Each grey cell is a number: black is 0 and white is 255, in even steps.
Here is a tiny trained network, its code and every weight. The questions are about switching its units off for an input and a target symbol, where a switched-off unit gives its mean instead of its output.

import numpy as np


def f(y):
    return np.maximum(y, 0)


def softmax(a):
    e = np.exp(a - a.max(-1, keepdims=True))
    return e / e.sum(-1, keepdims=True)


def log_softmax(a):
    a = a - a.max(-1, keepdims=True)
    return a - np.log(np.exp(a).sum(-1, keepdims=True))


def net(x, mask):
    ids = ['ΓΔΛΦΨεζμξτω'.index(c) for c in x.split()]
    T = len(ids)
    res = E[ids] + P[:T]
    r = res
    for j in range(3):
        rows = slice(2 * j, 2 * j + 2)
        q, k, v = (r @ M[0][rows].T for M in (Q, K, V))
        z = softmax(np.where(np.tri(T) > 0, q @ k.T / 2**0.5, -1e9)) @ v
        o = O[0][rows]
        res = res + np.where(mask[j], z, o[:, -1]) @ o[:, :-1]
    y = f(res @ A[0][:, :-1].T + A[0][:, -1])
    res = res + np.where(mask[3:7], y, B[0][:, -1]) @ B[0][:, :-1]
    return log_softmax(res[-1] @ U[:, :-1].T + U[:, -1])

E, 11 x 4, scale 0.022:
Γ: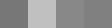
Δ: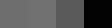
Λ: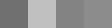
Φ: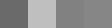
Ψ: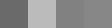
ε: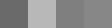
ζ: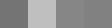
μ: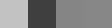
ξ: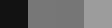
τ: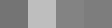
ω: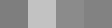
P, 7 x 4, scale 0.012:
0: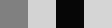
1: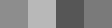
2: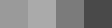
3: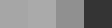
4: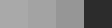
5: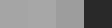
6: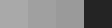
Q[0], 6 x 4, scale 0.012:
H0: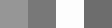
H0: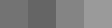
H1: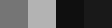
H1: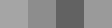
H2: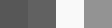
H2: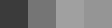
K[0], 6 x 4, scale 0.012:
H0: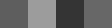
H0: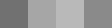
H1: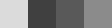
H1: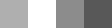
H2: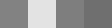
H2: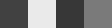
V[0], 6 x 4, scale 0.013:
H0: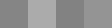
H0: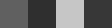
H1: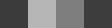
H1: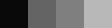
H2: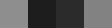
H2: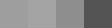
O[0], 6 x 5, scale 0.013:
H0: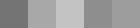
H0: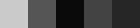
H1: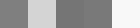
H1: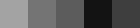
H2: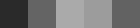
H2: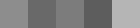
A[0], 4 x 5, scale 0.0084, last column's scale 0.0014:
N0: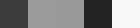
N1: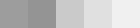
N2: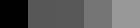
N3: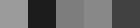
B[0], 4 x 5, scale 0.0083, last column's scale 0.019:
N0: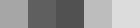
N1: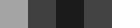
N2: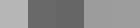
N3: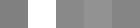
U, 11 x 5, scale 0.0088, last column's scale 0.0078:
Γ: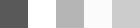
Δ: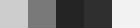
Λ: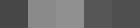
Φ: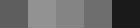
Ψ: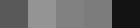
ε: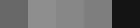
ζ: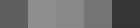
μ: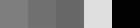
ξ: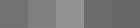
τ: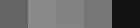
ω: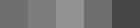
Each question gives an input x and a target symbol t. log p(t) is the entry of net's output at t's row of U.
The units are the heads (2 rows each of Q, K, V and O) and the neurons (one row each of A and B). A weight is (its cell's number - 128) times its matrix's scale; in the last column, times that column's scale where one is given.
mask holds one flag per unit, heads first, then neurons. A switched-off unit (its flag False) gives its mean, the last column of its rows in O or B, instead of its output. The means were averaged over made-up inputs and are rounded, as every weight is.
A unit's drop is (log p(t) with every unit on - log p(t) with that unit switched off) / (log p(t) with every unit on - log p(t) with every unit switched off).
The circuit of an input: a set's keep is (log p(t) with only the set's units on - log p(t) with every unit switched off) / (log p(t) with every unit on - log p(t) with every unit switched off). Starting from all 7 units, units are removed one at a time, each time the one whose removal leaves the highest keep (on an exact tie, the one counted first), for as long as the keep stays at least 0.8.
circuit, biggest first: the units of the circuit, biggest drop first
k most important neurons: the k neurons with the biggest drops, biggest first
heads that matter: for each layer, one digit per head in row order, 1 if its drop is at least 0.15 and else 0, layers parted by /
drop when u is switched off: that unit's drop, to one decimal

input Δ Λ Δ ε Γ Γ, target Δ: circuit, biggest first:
[H0]
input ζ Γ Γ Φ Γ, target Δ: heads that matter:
001
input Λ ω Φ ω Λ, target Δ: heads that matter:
001
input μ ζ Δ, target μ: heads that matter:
011
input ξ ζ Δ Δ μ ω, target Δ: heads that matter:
110
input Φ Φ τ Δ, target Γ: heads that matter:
010
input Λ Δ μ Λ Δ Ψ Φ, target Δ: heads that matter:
110
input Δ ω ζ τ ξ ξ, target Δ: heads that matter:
111
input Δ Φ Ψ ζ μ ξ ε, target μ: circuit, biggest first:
[H1, N1]
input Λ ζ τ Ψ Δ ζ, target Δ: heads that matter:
101
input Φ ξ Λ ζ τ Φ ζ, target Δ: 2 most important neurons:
[N1, N3]
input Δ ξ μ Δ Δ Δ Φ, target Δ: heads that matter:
100
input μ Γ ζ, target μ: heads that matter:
011
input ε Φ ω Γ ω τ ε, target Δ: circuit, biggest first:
[H2]
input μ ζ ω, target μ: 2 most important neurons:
[N1, N2]
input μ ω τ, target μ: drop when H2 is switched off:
0.4
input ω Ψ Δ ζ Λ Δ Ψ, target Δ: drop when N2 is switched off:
-0.1
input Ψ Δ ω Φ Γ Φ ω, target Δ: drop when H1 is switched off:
-0.1
